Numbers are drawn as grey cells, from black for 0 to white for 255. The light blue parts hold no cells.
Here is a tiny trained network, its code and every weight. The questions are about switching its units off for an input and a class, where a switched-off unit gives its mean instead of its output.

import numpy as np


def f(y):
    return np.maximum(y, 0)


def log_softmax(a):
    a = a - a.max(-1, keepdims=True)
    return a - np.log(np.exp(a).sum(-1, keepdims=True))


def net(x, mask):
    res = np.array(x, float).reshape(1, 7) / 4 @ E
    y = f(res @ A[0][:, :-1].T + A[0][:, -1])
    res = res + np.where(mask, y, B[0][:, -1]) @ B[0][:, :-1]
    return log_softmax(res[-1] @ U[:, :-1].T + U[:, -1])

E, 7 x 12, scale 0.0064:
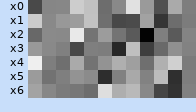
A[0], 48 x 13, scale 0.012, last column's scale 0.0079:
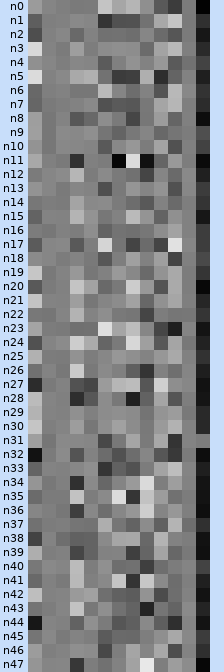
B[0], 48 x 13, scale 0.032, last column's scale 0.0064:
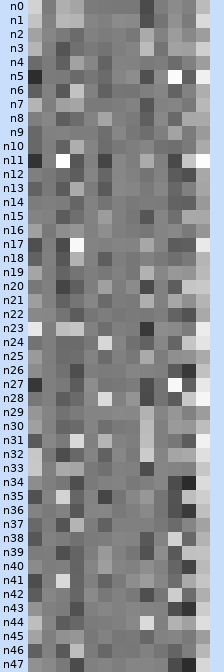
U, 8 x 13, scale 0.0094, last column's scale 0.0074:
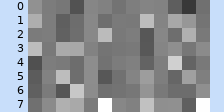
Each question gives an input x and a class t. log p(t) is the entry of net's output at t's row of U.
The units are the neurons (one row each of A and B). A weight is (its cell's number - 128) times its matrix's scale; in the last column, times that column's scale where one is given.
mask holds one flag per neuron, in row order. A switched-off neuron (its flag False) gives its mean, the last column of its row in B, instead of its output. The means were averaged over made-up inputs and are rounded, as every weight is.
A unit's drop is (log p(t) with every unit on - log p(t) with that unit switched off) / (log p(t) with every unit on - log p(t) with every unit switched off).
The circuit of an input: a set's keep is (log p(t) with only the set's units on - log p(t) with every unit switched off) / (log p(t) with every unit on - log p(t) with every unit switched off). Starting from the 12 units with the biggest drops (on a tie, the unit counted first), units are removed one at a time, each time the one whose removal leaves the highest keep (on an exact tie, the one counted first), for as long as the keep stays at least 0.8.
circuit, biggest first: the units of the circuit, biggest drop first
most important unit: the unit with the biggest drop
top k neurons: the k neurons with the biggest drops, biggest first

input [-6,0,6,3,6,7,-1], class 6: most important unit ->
n31
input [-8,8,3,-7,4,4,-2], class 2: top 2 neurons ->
(n28, n39)
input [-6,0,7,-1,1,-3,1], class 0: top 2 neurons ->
(n43, n26)
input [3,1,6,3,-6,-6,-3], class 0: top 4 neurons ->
(n43, n40, n26, n22)
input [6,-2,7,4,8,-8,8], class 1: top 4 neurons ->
(n3, n21, n30, n19)
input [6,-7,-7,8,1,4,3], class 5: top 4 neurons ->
(n11, n5, n43, n26)
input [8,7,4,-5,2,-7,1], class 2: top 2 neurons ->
(n24, n20)
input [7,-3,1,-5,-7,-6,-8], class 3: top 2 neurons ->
(n1, n33)
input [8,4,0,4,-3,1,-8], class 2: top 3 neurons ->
(n24, n20, n23)
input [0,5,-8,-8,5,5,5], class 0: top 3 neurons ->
(n47, n34, n11)
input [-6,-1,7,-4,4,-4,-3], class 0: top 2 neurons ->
(n26, n43)
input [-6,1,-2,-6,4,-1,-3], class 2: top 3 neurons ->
(n28, n11, n39)
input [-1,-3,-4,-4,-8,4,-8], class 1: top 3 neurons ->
(n32, n44, n23)
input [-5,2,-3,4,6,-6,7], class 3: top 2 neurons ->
(n23, n0)
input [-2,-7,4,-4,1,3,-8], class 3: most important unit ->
n1
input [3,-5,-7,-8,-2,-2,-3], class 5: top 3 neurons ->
(n35, n41, n43)
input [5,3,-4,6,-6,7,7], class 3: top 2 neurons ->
(n23, n0)
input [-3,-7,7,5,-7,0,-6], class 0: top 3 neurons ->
(n43, n26, n40)
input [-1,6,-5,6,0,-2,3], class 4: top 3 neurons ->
(n5, n42, n35)
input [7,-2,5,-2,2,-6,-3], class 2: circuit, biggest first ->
(n24)
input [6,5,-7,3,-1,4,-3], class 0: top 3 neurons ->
(n34, n47, n36)
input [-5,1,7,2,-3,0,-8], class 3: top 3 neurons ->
(n1, n33, n7)
